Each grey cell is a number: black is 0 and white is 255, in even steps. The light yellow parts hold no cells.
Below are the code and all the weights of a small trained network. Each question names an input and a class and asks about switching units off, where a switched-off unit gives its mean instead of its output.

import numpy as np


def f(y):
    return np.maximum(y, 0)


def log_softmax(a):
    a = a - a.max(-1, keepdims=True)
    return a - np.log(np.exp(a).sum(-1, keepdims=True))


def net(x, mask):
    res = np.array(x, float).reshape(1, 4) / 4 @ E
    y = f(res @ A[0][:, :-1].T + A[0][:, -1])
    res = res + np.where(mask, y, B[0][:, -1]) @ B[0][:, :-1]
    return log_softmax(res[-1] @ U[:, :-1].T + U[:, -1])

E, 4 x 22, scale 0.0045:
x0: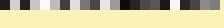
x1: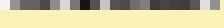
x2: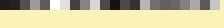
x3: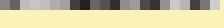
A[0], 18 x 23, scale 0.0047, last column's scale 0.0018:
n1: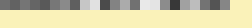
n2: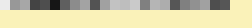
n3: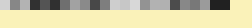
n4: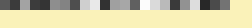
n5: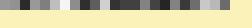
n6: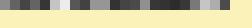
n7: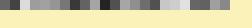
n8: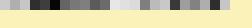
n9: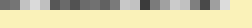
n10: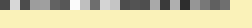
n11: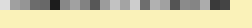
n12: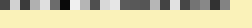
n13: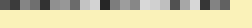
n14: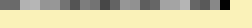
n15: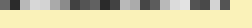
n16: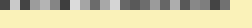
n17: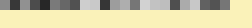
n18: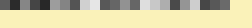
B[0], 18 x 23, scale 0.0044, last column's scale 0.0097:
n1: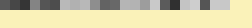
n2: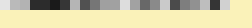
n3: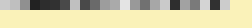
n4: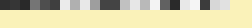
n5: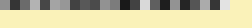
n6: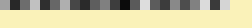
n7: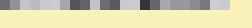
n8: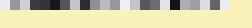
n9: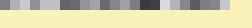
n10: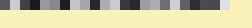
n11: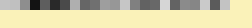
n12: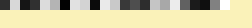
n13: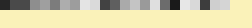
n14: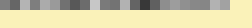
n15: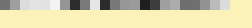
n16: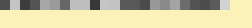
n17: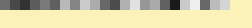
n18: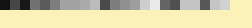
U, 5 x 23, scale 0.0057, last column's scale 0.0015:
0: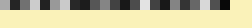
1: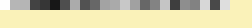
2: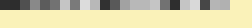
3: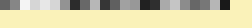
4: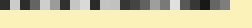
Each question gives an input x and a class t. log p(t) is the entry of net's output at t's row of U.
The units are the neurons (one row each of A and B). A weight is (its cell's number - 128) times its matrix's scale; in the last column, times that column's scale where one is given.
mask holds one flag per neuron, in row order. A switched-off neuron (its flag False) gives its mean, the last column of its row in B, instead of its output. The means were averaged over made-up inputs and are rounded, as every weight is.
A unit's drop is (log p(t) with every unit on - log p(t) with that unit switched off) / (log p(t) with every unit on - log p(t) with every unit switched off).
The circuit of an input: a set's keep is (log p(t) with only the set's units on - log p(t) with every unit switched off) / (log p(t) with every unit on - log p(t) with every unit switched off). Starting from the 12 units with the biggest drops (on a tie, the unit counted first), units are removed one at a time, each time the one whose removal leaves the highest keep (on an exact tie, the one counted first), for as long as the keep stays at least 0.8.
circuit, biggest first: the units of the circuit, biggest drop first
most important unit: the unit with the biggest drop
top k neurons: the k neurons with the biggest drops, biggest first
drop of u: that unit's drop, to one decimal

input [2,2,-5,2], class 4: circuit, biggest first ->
(n12, n8)
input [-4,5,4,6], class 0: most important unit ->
n6
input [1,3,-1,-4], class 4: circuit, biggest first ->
(n8, n17)
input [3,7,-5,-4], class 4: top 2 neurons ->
(n12, n10)
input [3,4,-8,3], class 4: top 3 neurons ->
(n12, n10, n16)
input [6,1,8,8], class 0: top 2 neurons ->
(n5, n6)
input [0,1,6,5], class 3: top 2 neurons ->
(n15, n7)
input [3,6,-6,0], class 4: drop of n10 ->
0.2
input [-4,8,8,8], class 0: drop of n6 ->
0.1
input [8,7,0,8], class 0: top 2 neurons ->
(n5, n6)
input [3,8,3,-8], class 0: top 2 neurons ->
(n6, n5)
